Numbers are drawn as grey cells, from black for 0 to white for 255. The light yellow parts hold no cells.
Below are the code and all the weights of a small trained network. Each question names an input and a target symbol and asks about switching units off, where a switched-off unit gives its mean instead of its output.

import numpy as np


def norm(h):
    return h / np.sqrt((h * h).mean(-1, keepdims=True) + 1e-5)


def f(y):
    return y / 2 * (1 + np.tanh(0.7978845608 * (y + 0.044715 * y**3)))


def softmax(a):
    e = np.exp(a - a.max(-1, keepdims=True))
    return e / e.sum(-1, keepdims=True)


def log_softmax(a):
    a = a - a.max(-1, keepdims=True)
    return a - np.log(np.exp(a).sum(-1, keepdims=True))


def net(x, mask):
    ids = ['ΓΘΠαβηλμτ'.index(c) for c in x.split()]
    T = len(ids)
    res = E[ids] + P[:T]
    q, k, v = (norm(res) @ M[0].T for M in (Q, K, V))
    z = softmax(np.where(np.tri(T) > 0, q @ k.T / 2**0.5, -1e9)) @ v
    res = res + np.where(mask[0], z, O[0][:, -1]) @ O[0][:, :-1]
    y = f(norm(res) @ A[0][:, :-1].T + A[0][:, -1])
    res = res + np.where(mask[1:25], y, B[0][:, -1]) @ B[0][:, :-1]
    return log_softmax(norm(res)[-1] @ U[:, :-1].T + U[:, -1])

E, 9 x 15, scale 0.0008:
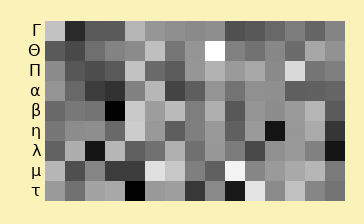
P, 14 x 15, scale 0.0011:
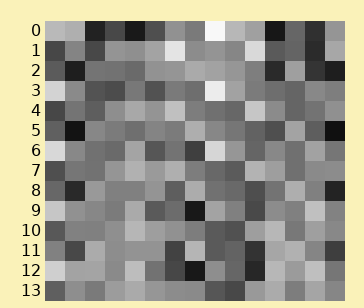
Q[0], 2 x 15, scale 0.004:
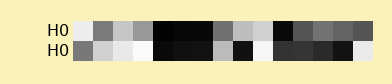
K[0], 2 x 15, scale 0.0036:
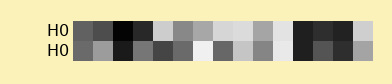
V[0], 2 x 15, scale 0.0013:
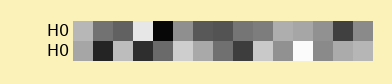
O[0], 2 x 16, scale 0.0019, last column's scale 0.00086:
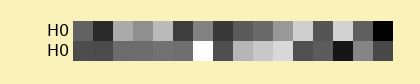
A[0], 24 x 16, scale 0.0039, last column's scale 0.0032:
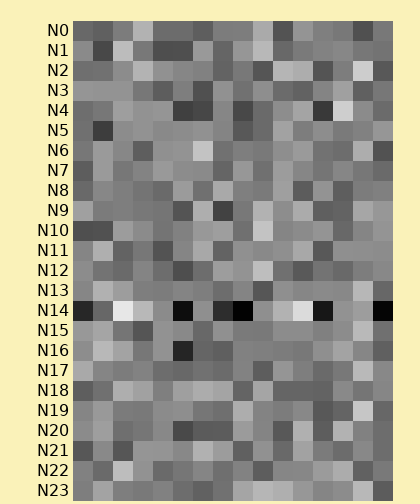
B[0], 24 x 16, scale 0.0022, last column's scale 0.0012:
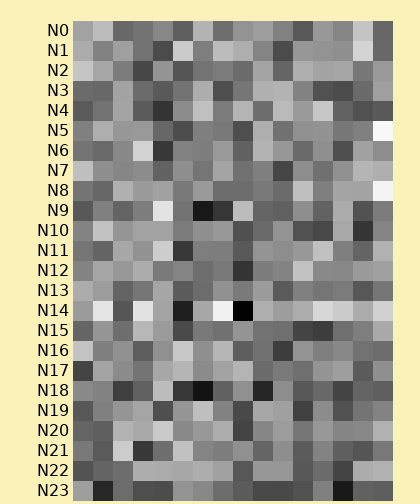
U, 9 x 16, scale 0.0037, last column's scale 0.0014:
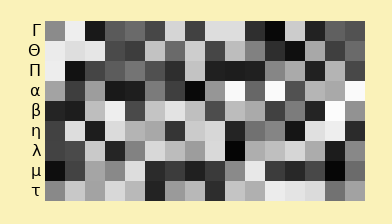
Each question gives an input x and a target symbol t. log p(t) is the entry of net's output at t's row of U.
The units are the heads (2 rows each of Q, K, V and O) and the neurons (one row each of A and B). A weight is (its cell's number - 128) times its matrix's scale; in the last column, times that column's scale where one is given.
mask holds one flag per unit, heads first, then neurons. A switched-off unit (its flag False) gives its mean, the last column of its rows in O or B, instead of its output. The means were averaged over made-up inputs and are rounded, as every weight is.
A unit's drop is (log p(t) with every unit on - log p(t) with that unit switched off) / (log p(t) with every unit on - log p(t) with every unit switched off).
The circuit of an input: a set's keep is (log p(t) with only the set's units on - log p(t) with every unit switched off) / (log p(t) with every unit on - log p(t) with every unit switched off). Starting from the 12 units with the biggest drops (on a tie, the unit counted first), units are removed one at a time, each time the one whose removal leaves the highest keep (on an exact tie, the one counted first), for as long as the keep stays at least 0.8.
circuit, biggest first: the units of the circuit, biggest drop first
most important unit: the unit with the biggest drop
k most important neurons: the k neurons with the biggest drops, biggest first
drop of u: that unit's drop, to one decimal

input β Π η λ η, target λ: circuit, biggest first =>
[H0, N4, N14]
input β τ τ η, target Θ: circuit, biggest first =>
[N3, N16, H0]
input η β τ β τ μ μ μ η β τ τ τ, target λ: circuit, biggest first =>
[N14, N17]
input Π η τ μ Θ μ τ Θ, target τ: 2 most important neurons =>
[N14, N2]
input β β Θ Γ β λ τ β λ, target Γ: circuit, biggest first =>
[N0, N14]
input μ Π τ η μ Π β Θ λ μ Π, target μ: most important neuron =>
[N10]
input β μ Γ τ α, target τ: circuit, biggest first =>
[H0, N14]
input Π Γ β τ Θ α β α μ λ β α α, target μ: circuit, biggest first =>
[N20, H0, N14]
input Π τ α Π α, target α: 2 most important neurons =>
[N14, N2]
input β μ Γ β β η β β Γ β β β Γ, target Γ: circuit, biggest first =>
[H0, N8]
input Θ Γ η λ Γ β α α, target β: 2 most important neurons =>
[N19, N6]
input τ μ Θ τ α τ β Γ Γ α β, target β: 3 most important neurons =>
[N6, N14, N7]
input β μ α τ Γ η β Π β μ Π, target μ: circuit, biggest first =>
[H0, N9]
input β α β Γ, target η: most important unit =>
N12
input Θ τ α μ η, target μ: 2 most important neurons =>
[N14, N18]
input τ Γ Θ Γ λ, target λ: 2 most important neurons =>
[N21, N14]
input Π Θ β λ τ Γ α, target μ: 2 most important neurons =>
[N20, N19]
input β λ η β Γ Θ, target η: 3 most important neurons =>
[N18, N0, N10]
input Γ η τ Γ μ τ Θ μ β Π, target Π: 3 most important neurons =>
[N23, N16, N12]
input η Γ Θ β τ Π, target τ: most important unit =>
N10
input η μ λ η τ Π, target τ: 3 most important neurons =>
[N10, N0, N12]
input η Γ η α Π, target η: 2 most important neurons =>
[N15, N11]
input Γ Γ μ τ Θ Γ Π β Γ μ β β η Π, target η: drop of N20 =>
0.1
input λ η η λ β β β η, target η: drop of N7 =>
0.1
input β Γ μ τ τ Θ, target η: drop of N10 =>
0.2
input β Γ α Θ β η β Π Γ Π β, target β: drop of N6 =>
1.4
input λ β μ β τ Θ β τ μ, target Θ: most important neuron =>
[N10]
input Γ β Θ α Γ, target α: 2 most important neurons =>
[N14, N2]
